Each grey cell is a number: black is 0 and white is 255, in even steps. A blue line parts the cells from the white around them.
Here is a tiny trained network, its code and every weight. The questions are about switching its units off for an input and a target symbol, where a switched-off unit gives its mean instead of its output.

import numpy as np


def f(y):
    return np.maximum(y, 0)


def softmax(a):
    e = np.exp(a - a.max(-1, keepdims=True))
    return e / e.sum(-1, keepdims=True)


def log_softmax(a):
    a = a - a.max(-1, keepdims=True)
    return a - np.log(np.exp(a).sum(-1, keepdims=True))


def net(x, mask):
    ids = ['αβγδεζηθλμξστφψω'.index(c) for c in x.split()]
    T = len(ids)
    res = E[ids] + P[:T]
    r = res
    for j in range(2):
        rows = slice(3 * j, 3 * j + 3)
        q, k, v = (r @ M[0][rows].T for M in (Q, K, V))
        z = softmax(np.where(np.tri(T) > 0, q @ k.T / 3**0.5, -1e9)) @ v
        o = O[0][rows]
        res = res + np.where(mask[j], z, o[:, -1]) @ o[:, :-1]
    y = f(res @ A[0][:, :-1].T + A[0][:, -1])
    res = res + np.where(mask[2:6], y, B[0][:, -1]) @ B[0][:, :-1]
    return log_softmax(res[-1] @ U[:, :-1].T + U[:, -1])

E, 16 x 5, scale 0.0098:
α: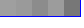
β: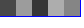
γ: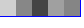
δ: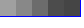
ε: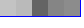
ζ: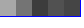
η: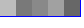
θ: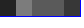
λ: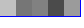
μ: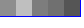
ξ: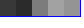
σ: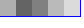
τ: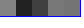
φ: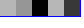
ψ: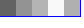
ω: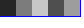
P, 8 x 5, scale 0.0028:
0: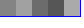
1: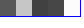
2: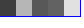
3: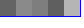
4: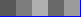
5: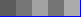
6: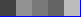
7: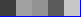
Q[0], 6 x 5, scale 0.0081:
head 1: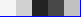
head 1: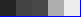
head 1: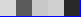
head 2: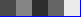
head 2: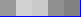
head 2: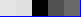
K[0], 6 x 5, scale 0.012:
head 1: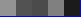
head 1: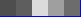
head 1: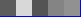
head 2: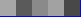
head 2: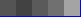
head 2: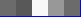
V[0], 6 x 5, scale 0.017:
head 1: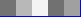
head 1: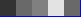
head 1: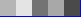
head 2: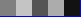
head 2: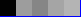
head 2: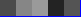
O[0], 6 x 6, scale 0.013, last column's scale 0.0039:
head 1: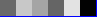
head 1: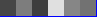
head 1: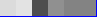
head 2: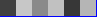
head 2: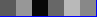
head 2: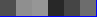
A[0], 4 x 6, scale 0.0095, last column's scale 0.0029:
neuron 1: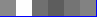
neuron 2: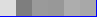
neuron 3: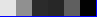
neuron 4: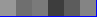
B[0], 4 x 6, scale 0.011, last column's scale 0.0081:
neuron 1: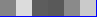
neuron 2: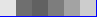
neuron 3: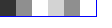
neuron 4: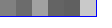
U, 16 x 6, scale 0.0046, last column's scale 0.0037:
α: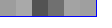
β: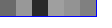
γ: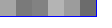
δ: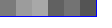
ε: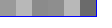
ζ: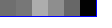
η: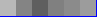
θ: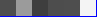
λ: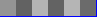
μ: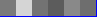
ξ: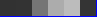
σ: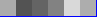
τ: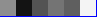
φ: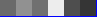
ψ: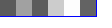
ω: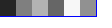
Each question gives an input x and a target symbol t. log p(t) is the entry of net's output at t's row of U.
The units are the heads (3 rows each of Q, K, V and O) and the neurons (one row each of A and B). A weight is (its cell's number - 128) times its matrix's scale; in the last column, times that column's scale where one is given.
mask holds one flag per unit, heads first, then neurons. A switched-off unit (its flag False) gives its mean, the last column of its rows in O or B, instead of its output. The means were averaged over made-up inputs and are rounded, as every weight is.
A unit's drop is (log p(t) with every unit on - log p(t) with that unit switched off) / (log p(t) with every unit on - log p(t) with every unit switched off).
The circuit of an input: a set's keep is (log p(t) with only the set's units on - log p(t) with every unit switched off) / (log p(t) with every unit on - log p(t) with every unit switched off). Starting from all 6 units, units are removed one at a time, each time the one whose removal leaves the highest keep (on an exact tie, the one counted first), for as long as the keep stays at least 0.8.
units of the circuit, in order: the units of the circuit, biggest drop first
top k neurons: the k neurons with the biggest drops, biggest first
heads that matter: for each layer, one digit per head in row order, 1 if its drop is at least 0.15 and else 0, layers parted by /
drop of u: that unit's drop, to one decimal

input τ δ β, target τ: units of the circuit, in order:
(head 1; neuron 3)
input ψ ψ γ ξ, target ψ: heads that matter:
11
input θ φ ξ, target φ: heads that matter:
01
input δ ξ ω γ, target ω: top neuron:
(neuron 3)
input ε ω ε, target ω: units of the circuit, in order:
(neuron 3; head 2)
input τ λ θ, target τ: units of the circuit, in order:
(head 1; neuron 3; neuron 1)
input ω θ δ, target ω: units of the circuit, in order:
(head 2; neuron 3)
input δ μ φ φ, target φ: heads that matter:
10
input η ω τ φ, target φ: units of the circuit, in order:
(neuron 3; head 1)
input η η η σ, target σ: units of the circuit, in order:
(head 2; neuron 2; neuron 3)
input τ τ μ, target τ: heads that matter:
10
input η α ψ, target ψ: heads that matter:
11
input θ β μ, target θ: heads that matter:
01
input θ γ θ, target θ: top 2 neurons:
(neuron 3; neuron 2)
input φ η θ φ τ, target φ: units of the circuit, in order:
(head 2)
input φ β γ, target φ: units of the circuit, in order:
(head 1; neuron 3)
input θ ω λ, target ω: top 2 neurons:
(neuron 3; neuron 2)
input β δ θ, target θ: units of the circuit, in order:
(head 2; neuron 3)
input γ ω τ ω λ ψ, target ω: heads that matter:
10
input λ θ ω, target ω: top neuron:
(neuron 2)
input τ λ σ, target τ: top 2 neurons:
(neuron 3; neuron 1)
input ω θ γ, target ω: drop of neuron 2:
0.1
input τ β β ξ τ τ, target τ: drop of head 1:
1.0
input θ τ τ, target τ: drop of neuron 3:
0.2
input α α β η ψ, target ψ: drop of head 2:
0.3
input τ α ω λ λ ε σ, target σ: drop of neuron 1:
0.0
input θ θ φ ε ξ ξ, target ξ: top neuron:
(neuron 1)
